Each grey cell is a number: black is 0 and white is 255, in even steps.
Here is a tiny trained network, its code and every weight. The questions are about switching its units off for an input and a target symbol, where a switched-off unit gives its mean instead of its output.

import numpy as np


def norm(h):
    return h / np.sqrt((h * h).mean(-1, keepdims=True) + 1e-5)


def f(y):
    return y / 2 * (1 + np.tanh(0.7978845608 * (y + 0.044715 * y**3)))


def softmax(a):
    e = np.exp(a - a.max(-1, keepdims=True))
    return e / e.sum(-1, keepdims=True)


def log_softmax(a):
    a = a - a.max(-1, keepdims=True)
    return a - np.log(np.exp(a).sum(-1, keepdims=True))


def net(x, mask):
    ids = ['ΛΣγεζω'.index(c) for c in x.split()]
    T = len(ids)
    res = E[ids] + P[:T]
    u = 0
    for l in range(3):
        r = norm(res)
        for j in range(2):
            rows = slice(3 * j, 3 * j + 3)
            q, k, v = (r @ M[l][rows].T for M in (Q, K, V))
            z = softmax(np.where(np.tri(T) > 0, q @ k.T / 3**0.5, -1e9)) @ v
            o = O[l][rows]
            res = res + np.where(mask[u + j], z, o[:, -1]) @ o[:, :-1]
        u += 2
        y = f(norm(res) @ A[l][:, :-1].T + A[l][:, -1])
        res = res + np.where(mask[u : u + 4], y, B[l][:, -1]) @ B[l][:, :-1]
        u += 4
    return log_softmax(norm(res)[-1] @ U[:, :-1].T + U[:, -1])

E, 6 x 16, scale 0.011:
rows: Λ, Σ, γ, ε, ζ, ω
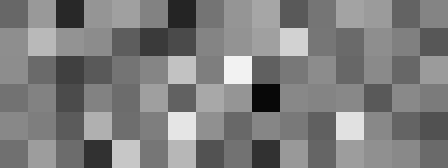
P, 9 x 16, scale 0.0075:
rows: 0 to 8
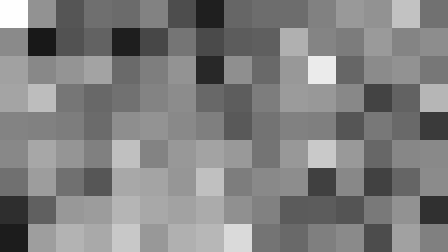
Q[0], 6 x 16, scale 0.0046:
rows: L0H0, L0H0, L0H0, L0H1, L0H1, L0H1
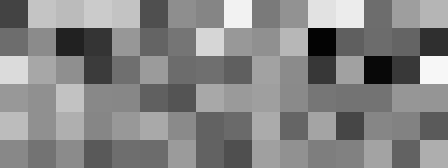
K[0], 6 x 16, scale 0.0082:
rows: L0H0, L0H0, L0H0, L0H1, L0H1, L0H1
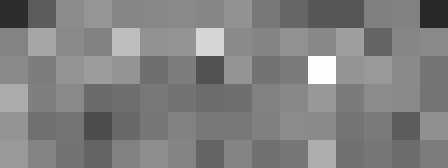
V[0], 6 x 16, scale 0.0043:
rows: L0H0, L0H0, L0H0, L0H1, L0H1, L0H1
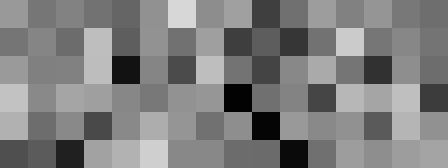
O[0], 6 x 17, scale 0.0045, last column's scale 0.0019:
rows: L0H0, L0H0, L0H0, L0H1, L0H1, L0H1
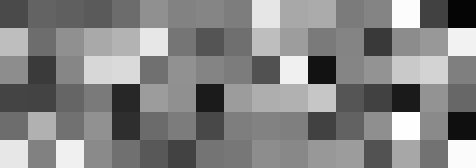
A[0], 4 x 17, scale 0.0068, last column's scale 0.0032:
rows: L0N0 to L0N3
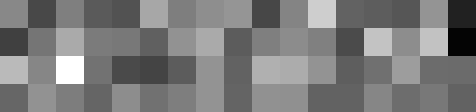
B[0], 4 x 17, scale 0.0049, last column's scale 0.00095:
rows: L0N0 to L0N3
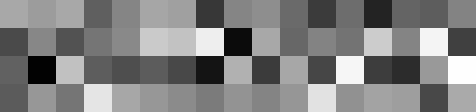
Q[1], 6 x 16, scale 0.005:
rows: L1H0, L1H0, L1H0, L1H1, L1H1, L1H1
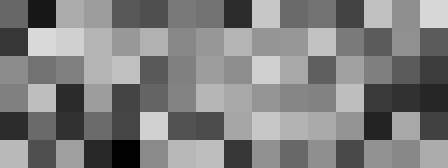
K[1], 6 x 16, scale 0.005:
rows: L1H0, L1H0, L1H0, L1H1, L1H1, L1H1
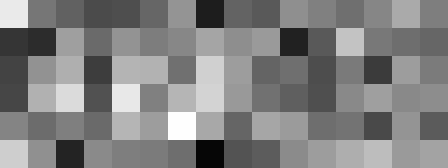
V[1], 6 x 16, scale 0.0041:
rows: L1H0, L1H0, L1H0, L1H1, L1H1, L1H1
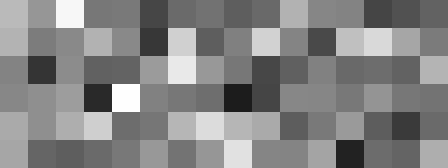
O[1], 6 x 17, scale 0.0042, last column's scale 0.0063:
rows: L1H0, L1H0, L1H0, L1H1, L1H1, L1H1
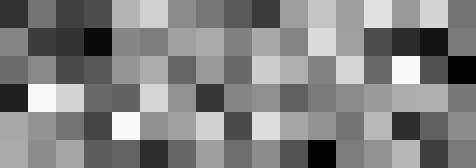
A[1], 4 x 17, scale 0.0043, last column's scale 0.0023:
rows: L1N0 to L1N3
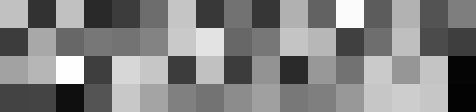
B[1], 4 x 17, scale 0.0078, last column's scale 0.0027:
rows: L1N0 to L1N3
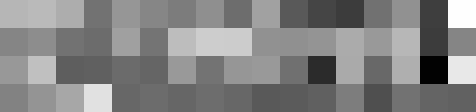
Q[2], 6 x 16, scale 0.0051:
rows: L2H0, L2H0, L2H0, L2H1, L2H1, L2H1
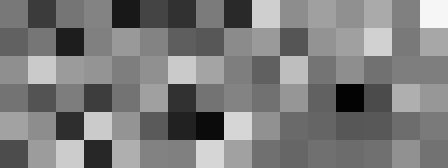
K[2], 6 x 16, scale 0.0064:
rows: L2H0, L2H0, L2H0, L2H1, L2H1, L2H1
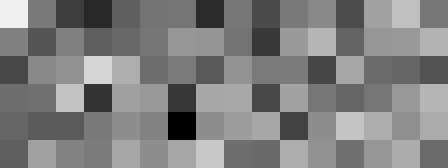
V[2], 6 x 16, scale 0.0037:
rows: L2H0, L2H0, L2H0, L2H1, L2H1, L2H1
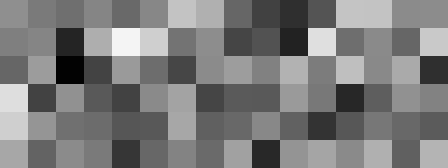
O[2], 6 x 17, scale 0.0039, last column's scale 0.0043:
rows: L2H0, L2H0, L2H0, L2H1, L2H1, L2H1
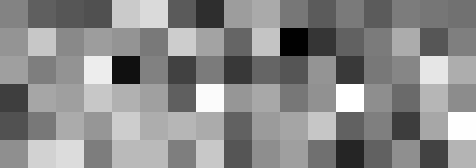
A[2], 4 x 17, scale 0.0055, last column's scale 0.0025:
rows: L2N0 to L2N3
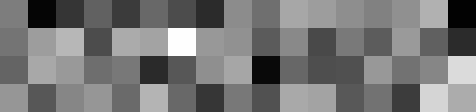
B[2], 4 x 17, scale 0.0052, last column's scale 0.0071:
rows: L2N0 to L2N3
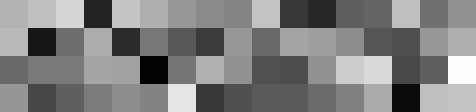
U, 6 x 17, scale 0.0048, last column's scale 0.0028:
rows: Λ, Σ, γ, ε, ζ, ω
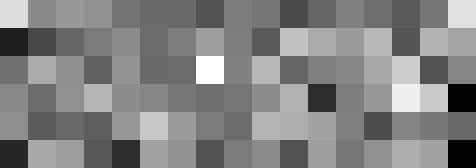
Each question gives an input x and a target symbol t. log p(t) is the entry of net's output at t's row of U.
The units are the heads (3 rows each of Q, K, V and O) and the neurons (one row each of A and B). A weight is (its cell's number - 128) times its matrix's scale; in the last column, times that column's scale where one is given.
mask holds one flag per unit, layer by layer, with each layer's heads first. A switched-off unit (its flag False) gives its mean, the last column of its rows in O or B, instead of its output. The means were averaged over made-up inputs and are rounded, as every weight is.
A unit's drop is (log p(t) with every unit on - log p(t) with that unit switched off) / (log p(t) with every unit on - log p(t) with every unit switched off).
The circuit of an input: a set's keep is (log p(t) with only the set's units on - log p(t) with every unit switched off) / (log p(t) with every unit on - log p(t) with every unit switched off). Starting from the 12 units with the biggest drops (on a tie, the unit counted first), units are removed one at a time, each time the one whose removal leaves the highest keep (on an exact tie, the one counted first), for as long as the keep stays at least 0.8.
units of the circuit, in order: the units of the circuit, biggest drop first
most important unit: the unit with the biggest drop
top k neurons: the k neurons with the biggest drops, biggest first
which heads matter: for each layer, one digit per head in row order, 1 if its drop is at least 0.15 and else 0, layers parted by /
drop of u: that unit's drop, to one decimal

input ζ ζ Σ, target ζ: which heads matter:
11 / 10 / 00
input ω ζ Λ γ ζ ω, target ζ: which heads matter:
10 / 00 / 00
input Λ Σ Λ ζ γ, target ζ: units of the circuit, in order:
L0H0; L2N2; L1H0
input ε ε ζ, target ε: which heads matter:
10 / 00 / 00
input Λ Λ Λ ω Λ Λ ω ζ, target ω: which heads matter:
10 / 01 / 00
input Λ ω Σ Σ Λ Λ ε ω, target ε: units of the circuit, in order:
L0H0; L1H0
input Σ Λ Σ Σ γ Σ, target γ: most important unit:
L0H1
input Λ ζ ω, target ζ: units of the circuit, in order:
L1H0; L2N2; L0H0
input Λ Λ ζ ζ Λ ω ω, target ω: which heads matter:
10 / 01 / 00
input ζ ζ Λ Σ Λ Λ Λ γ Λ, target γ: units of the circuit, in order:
L0H0; L1H1
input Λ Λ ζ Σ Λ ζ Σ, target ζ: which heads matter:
10 / 01 / 00
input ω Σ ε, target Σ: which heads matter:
10 / 00 / 11
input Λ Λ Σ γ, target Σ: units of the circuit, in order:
L0H0; L1H0
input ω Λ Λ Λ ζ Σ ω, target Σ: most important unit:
L0H1
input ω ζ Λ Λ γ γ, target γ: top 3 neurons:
L2N3; L0N2; L1N1
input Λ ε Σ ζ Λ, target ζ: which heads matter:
10 / 00 / 00
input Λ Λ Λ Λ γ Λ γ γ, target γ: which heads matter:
11 / 00 / 00
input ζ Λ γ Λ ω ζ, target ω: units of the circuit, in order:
L1H1; L0H0
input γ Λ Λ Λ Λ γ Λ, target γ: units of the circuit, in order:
L0H0; L2N3
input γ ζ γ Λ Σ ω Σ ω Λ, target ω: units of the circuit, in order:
L0H0; L1H1
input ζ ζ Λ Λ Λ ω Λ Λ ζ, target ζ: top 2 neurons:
L2N2; L2N1
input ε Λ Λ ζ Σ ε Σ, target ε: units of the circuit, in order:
L0H0
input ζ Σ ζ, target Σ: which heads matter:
11 / 00 / 11
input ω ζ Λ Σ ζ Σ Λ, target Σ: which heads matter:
11 / 00 / 00
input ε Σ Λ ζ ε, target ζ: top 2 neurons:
L2N2; L0N0
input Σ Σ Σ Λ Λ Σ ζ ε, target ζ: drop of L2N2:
0.2
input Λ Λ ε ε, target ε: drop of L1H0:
0.1
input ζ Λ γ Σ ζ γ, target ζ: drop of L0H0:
0.2
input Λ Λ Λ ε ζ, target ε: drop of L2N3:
0.1
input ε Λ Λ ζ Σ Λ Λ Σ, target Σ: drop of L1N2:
0.1
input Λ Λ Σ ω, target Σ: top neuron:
L0N2
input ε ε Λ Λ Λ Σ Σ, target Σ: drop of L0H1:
0.2
